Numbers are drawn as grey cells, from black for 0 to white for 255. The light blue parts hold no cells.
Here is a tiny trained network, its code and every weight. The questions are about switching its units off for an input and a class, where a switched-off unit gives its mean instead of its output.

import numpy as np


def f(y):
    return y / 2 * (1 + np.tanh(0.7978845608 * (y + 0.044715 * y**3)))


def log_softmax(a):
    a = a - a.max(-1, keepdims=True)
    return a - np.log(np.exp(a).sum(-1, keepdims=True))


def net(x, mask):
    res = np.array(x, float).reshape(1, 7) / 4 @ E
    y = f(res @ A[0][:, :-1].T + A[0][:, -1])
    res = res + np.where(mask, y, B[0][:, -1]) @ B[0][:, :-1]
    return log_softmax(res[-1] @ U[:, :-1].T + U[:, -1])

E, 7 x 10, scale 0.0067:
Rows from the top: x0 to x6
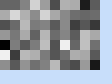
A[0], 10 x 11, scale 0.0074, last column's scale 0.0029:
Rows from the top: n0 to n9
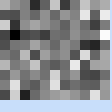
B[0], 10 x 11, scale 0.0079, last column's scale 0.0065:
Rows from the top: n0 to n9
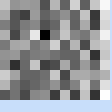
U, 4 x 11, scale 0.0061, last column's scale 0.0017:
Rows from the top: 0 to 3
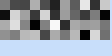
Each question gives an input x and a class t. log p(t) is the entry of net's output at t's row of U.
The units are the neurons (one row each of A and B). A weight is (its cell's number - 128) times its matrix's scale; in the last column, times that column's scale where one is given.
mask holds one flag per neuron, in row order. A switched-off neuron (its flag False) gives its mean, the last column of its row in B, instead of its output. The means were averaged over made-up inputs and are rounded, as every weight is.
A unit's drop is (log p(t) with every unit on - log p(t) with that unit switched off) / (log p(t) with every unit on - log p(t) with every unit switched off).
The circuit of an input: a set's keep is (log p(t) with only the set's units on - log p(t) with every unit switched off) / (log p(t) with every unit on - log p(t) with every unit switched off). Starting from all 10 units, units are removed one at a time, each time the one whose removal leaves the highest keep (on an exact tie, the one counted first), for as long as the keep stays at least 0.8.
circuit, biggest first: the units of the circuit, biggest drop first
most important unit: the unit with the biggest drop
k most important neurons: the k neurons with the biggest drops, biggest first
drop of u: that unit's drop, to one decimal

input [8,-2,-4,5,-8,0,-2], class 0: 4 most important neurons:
[n6; n0; n4; n2]
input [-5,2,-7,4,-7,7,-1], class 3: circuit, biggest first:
[n0; n6]
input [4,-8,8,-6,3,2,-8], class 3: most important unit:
n4
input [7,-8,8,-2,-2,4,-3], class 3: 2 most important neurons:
[n4; n9]
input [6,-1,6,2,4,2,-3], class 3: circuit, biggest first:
[n4; n9]
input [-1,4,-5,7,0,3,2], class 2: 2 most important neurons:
[n9; n3]
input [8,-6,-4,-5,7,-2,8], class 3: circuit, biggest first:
[n4; n9]
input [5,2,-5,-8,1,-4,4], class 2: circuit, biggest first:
[n7; n4]
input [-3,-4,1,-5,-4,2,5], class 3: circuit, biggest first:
[n9; n0]
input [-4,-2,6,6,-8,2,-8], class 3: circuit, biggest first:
[n9; n8]
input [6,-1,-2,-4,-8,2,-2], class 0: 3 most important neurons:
[n6; n2; n0]
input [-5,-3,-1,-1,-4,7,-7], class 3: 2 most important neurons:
[n9; n0]
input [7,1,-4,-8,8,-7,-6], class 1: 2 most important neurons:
[n4; n1]
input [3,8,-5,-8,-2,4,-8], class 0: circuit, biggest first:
[n6]
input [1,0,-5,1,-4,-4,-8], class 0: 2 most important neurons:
[n9; n6]
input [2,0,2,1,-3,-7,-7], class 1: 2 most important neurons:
[n1; n3]
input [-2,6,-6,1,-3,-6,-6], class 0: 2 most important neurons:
[n9; n4]
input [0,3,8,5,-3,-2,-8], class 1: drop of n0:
0.2
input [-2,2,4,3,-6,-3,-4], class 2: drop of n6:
0.1
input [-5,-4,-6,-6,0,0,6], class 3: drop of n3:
0.4
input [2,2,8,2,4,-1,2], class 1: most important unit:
n4
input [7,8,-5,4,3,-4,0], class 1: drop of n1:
0.2
